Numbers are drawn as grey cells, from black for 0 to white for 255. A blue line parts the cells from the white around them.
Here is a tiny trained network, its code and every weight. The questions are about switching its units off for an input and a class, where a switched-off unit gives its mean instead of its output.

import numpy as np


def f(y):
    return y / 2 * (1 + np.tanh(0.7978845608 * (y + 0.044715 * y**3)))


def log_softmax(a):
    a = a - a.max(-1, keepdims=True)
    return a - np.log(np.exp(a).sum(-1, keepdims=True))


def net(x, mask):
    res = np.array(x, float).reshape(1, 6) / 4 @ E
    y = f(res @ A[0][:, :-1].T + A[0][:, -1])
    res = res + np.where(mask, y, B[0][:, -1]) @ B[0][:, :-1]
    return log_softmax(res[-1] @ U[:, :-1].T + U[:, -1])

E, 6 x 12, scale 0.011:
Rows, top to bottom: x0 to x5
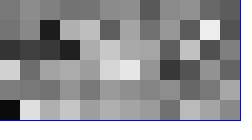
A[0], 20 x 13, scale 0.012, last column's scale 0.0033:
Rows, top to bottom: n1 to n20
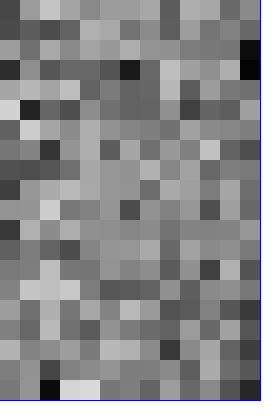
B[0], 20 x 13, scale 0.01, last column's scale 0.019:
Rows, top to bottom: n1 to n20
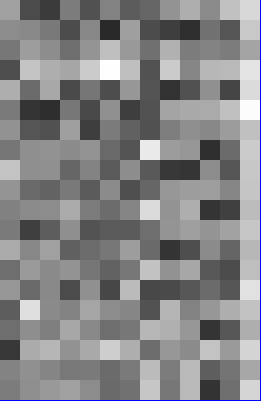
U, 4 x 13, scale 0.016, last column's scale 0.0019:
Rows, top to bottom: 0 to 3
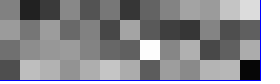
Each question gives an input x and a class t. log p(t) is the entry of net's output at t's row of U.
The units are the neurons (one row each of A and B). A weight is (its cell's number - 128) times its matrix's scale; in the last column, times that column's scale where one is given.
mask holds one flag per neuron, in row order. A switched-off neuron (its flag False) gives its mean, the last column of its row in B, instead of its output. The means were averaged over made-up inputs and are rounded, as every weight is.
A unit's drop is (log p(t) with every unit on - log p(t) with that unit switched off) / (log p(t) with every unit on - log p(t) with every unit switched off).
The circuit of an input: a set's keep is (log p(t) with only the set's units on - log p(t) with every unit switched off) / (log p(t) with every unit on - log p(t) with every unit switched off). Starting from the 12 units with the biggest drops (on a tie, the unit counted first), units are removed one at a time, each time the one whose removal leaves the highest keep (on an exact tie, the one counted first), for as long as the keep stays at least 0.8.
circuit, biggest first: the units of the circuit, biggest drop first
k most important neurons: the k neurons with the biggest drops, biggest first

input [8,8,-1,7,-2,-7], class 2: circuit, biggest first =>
(n8)
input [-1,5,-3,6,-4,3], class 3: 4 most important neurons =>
(n18, n16, n11, n14)
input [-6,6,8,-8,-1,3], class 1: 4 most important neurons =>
(n2, n9, n13, n18)
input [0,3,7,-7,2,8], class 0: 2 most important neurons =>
(n12, n1)
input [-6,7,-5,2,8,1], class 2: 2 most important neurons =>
(n20, n8)
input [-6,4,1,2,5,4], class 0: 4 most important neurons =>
(n1, n11, n12, n14)
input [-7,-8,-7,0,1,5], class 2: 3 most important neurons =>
(n11, n14, n17)
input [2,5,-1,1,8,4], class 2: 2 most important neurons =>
(n6, n20)
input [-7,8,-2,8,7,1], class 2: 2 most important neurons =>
(n20, n8)
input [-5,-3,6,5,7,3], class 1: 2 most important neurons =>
(n4, n2)
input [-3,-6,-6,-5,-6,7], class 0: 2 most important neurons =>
(n1, n7)
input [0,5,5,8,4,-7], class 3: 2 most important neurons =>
(n18, n16)
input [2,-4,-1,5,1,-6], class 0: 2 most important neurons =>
(n6, n4)
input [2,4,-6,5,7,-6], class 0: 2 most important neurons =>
(n6, n2)
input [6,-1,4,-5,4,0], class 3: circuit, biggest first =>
(n4)
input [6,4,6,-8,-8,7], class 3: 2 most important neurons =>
(n4, n6)
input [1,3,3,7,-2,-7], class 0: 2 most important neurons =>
(n6, n4)
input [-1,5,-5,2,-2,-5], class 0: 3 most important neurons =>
(n6, n2, n9)
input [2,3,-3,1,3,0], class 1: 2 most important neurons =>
(n11, n5)
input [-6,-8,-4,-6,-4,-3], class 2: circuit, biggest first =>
(n11)
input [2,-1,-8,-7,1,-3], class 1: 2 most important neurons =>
(n5, n15)
